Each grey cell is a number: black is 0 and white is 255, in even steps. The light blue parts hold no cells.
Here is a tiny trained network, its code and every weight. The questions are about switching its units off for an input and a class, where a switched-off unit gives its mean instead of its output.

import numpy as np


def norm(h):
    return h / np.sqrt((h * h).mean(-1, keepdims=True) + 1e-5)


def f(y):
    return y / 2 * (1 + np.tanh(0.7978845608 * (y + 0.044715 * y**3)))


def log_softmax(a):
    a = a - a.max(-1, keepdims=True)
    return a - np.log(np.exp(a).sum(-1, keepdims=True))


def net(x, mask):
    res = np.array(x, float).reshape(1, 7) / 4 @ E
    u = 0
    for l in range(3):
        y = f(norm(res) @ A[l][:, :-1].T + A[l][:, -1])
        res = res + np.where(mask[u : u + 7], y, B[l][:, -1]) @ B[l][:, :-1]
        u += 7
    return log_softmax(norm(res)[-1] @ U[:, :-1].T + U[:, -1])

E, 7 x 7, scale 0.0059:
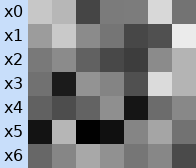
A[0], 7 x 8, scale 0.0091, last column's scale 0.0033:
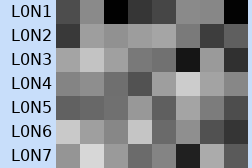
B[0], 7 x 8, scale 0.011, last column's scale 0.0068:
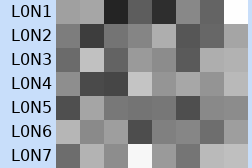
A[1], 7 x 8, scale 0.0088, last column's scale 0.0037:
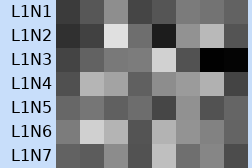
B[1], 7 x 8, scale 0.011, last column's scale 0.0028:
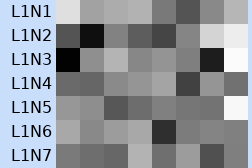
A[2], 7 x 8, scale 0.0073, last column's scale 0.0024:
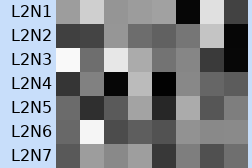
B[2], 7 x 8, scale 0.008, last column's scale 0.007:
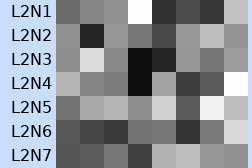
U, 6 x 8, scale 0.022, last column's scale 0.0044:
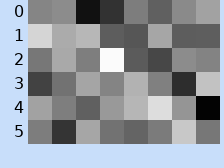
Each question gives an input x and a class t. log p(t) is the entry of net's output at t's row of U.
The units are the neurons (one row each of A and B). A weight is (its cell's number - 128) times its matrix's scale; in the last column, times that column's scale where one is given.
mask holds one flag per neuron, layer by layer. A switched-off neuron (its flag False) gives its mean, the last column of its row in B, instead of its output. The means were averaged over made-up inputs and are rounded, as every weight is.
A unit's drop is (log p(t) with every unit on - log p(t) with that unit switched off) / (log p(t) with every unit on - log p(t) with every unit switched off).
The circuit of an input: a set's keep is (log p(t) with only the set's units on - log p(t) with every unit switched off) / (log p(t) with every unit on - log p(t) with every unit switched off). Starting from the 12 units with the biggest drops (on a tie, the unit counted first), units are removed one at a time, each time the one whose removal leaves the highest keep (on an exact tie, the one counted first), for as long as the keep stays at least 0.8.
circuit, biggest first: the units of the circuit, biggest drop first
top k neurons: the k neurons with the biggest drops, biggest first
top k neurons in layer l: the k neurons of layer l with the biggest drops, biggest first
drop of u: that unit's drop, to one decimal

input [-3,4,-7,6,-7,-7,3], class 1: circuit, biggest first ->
(L2N3)
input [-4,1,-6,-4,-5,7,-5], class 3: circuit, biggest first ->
(L0N2, L1N3)
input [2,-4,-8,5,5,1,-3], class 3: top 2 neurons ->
(L0N1, L1N3)
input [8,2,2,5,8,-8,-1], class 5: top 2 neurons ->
(L1N2, L0N1)
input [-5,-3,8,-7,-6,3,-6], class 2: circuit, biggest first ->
(L0N7, L2N1)
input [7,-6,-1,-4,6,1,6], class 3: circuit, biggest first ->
(L1N3, L0N2)
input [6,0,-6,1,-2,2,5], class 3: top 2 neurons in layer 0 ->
(L0N1, L0N2)
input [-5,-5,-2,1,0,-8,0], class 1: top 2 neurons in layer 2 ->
(L2N3, L2N6)
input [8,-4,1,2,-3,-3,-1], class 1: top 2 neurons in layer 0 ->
(L0N6, L0N1)
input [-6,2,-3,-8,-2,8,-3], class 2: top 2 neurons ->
(L0N7, L2N1)
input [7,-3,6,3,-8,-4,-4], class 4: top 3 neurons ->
(L0N4, L2N4, L1N1)
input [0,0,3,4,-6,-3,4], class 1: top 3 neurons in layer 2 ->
(L2N3, L2N6, L2N7)
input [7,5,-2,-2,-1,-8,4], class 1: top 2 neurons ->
(L0N6, L2N3)
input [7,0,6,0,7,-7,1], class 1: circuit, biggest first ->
(L0N6)
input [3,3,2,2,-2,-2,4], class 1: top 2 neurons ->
(L0N1, L0N6)
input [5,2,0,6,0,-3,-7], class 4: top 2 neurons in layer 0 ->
(L0N4, L0N1)
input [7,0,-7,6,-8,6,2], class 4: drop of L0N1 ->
0.1
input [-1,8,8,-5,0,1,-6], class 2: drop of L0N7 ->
0.2
